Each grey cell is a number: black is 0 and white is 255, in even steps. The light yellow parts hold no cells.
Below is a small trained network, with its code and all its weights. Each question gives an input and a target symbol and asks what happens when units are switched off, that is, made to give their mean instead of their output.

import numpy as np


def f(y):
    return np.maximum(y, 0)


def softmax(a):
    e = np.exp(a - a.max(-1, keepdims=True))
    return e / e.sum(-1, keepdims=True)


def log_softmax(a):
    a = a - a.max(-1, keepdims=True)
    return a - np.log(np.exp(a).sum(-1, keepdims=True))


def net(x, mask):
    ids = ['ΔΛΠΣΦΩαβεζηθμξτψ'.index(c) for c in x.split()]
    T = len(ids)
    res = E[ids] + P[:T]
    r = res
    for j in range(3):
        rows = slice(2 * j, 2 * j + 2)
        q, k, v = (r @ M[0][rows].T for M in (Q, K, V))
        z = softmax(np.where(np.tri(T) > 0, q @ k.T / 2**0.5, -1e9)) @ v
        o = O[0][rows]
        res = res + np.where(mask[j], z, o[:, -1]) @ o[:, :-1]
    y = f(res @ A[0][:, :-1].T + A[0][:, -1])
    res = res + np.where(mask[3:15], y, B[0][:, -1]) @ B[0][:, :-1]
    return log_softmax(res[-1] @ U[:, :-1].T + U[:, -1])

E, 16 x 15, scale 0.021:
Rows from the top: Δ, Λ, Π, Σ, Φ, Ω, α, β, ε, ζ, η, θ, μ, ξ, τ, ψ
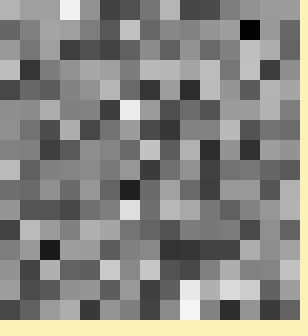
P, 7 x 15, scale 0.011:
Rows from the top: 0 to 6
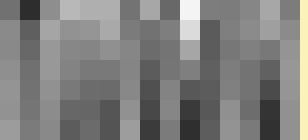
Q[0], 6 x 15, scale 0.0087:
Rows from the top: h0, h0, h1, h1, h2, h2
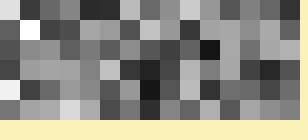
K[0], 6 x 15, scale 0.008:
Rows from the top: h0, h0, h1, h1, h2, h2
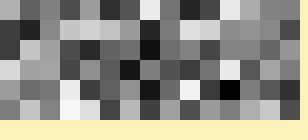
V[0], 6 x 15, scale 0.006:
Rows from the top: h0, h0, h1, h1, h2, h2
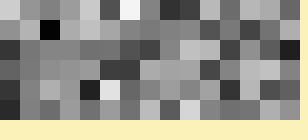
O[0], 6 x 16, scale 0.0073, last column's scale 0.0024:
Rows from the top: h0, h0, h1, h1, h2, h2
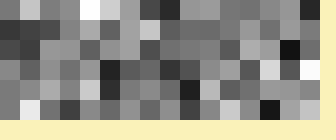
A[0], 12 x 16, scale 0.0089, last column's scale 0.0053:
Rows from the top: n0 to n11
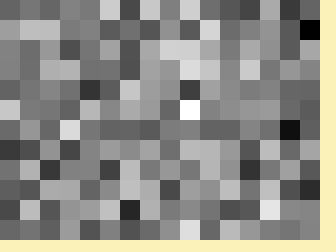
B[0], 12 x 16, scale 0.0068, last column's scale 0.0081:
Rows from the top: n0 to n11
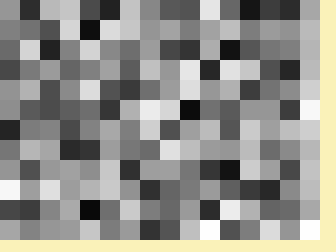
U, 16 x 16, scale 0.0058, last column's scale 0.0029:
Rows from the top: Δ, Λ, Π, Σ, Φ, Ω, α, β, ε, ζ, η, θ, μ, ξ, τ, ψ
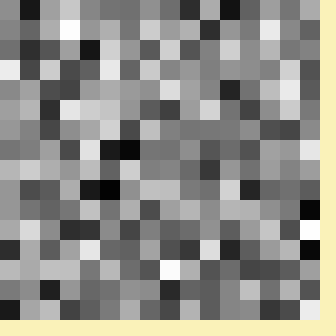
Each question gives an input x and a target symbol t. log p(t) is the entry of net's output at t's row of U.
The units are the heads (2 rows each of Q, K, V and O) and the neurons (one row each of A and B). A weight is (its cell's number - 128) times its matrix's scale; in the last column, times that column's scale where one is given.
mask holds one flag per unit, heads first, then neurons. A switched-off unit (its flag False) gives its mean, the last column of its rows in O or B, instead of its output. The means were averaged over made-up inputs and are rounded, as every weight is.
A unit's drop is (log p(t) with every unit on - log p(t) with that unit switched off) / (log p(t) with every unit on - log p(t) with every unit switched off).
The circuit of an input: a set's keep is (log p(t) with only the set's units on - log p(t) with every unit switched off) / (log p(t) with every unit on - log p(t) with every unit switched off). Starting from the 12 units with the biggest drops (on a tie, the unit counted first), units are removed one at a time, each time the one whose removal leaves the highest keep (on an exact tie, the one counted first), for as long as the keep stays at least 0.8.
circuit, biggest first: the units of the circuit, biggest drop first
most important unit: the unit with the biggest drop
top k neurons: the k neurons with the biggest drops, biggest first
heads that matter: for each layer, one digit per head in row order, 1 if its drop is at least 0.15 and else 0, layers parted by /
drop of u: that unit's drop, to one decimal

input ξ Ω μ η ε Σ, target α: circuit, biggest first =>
(n3 h2 n2)
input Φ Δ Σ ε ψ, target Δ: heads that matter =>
011
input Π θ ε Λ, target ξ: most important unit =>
n9
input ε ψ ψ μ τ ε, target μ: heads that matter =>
101
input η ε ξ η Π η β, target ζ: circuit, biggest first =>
(h2 n0)
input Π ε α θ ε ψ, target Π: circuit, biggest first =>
(n1 h2 h0 h1)
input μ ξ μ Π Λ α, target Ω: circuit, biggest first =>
(h2 n11 n5)
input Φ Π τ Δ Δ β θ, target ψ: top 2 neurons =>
(n5 n10)
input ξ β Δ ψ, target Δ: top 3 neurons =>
(n8 n1 n4)
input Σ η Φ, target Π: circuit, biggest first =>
(n10 n11)
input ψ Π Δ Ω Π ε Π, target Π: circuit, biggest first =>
(n1 h2 h1)
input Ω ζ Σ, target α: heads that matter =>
000
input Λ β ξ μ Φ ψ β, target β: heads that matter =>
101
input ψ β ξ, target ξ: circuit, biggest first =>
(h1 n9 n4 h0)
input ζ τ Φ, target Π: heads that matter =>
000
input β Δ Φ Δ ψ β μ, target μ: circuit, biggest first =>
(h2)
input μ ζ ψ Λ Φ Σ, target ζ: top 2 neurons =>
(n1 n11)
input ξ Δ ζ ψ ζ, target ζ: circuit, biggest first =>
(n1 h0 h2)
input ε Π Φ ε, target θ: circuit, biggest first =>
(h0 n6 h1)
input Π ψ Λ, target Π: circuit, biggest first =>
(n1 h2 h0)
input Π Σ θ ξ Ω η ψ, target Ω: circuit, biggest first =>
(h0)
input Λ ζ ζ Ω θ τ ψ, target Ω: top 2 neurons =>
(n1 n5)
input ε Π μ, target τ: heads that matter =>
000
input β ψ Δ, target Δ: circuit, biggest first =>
(h1 h2 n0)
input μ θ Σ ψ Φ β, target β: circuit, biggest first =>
(h2 n4 h0)
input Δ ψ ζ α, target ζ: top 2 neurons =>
(n1 n4)
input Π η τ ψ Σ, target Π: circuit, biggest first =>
(h2 n1 h0)
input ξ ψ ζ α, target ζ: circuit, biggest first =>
(h0)
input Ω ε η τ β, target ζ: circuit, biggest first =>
(n0 h2)
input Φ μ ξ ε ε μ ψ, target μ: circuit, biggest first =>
(h0 h2)
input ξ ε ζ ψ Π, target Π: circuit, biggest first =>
(n1 h2 h0)
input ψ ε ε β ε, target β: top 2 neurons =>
(n4 n8)
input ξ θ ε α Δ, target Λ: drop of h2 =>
0.9
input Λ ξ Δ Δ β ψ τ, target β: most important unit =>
h0
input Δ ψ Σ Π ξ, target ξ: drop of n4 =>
0.3
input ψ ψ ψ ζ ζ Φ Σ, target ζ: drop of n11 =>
0.1
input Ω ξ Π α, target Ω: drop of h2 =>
0.2
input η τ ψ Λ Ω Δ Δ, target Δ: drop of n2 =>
0.0
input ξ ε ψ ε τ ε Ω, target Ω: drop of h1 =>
0.2
